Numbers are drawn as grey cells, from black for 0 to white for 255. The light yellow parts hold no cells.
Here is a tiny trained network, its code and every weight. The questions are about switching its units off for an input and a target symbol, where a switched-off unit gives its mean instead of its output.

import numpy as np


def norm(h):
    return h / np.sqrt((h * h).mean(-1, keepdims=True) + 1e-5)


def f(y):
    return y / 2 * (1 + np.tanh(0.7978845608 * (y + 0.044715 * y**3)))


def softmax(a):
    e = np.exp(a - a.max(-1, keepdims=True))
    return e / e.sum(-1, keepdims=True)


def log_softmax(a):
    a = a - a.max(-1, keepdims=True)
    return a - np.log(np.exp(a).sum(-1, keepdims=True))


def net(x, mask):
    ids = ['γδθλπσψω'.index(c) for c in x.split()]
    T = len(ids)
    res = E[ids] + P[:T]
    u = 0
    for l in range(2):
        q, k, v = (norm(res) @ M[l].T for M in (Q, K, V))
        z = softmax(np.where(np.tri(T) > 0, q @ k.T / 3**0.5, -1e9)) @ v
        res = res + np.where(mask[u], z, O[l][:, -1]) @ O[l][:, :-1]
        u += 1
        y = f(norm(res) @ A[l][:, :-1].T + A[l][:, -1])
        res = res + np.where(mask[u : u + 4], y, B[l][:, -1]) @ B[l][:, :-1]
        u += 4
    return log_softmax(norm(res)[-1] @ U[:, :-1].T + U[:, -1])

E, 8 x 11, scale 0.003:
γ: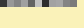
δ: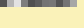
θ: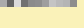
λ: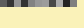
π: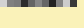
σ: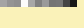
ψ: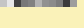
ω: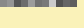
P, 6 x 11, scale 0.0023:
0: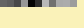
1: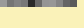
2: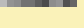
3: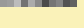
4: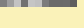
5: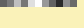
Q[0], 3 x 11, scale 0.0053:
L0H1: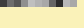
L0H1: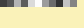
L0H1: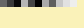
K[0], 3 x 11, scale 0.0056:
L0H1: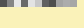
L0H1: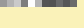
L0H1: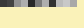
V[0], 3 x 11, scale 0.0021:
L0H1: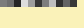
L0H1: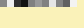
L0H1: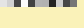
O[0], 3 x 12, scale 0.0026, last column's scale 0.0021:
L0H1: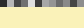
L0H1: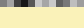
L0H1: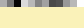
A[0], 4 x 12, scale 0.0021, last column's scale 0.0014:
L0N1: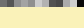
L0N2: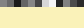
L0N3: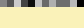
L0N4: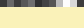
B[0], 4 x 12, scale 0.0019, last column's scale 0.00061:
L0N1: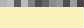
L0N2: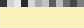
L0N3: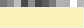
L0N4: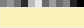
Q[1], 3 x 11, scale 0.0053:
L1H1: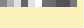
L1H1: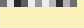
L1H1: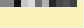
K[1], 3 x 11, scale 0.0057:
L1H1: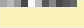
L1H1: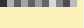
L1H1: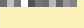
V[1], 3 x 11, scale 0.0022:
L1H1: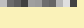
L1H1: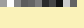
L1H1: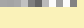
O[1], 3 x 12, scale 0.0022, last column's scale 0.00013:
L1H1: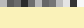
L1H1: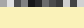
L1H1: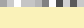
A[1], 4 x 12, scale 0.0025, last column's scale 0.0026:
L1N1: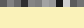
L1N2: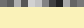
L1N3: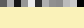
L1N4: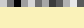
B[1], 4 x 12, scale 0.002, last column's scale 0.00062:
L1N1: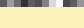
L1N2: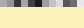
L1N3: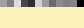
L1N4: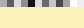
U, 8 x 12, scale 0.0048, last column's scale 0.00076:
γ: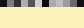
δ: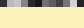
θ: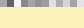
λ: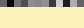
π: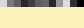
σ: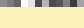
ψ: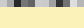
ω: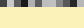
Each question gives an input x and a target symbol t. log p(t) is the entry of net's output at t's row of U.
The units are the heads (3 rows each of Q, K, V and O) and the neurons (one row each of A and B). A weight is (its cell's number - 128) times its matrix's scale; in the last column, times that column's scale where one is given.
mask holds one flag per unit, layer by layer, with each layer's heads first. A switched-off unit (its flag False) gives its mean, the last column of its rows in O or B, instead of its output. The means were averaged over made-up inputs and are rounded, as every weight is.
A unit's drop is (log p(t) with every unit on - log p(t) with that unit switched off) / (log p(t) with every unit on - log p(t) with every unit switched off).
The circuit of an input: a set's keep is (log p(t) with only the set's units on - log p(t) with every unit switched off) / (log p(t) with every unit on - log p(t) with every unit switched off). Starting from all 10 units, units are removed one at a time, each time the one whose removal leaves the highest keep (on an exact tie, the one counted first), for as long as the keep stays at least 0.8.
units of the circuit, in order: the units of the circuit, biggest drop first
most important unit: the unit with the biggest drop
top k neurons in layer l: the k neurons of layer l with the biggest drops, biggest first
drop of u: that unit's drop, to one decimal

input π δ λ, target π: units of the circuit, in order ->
L1H1, L0N4
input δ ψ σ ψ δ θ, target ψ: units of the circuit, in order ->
L0H1, L1H1
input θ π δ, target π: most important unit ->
L1H1
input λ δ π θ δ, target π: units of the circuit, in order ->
L1H1, L0H1
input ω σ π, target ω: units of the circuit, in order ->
L0H1, L1N1
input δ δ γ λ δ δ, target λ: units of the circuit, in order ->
L0H1, L1H1
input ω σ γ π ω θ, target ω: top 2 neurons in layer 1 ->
L1N4, L1N1
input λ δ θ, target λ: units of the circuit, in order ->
L1H1, L0N4
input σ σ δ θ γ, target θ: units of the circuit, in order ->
L0H1, L1H1
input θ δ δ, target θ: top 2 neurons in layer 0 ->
L0N4, L0N2
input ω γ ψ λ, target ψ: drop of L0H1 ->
1.0
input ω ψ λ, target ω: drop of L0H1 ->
1.4
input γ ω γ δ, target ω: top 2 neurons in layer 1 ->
L1N4, L1N1
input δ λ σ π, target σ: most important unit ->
L0H1
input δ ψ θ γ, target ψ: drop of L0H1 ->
0.9
